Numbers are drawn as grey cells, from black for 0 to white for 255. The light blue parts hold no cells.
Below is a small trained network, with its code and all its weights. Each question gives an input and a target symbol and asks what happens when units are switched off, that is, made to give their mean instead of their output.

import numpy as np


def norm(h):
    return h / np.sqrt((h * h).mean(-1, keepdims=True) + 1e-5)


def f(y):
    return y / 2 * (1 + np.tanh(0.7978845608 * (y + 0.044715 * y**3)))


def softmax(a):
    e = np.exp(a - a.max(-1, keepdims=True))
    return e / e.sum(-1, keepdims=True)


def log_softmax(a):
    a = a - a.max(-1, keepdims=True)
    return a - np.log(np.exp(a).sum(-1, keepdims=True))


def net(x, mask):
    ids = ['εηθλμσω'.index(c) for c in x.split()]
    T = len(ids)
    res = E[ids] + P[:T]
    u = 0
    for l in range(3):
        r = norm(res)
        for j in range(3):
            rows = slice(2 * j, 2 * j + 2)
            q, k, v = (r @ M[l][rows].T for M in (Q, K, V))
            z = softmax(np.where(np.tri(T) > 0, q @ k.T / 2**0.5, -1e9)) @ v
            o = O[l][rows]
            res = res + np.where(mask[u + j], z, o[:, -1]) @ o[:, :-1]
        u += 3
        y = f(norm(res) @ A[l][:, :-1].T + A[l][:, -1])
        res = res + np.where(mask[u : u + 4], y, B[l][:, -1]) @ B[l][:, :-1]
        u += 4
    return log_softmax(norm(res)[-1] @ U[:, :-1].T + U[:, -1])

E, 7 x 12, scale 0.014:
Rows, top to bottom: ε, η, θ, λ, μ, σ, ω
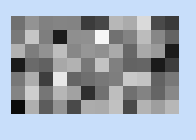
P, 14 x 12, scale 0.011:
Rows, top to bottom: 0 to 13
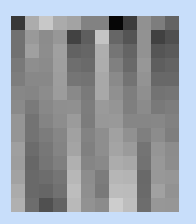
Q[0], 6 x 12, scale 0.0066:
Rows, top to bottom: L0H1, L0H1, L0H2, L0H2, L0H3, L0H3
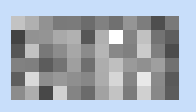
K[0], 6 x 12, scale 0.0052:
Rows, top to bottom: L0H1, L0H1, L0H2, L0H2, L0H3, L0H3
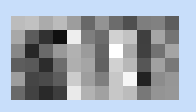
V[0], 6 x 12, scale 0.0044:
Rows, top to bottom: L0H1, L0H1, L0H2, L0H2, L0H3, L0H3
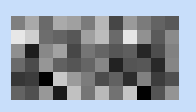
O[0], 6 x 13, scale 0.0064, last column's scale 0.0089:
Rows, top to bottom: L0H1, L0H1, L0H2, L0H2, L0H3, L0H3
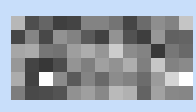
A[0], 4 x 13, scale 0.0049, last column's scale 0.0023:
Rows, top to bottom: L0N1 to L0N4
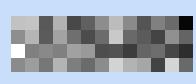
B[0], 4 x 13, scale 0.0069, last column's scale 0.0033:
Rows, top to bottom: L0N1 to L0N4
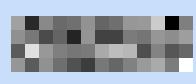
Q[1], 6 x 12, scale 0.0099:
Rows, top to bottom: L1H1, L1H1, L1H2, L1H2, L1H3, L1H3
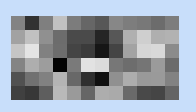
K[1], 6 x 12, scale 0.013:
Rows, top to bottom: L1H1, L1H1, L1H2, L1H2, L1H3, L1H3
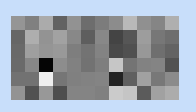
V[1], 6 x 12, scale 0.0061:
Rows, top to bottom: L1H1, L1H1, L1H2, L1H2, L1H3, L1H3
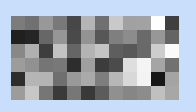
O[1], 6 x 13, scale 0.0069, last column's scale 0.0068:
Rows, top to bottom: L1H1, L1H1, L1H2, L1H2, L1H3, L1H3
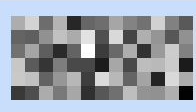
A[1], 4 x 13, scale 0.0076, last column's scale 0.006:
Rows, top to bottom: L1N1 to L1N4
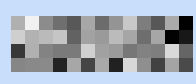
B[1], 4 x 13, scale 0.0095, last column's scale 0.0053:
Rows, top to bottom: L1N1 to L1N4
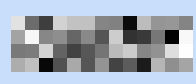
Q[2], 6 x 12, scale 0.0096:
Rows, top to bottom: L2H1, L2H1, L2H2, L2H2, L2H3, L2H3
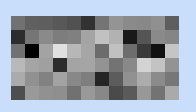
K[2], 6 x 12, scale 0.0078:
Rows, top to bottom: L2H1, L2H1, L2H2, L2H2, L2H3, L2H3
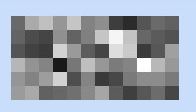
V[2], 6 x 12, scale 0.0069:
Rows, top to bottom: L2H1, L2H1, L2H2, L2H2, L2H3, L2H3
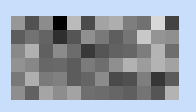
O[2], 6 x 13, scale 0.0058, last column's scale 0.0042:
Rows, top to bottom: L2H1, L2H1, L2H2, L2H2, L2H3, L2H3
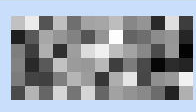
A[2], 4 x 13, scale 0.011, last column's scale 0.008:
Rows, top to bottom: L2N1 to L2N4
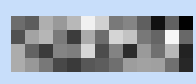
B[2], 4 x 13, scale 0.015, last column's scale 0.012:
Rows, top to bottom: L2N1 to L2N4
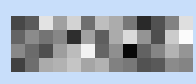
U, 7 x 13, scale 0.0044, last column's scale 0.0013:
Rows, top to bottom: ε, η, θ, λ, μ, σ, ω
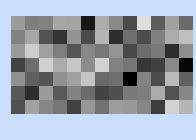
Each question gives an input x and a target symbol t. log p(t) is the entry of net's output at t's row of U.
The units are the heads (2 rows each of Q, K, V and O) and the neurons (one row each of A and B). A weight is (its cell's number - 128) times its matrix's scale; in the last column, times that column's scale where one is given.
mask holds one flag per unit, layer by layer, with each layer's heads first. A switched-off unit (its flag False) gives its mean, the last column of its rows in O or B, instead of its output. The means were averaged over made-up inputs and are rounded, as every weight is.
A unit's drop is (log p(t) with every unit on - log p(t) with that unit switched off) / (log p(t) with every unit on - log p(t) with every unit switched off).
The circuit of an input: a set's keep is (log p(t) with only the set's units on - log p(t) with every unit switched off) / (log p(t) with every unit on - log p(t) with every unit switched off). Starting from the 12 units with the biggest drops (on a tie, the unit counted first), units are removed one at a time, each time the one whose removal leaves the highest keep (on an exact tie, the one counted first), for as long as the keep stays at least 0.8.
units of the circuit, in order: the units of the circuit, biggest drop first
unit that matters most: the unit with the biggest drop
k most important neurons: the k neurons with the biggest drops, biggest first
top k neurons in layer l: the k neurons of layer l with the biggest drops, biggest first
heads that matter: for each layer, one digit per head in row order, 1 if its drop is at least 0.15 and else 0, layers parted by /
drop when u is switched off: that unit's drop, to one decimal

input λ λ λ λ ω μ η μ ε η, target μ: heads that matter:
001 / 010 / 000
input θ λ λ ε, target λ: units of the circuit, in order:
[L2N4, L2N2]
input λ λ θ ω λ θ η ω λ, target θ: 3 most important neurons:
[L2N1, L2N2, L1N2]
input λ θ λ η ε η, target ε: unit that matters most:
L1H2
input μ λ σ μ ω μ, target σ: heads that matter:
000 / 000 / 100
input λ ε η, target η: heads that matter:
001 / 000 / 000
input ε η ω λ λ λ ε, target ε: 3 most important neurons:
[L2N2, L2N1, L1N3]
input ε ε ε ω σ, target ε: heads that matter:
000 / 010 / 000
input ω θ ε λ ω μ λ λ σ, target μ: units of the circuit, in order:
[L1H2, L1N1, L2N3]
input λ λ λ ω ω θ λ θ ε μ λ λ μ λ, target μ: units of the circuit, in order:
[L1H2, L2N3]
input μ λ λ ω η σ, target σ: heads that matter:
001 / 000 / 100
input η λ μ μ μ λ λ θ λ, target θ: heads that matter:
000 / 100 / 000
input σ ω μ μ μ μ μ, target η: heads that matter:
000 / 100 / 000
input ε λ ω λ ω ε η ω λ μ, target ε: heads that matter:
000 / 010 / 000
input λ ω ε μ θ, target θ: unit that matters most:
L1N2
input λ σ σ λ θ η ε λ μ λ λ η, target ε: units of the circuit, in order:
[L0H3, L1H2]
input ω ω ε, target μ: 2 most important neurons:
[L1N1, L2N3]
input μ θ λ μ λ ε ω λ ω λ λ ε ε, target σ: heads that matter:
000 / 010 / 100
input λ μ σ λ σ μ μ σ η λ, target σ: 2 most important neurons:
[L2N2, L2N1]
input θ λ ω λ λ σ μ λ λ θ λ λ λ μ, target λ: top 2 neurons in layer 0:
[L0N4, L0N1]
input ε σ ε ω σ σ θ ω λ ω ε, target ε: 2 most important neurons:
[L2N2, L2N1]
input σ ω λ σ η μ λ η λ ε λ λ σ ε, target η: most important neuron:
[L1N4]
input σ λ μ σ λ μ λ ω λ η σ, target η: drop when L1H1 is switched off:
0.9
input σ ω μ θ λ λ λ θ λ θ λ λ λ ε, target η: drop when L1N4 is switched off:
0.5
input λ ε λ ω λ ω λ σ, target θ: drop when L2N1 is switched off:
0.1
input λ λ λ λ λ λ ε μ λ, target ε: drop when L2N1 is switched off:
0.2
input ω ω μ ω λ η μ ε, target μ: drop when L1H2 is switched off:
1.0
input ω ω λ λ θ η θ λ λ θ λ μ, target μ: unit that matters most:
L1H2
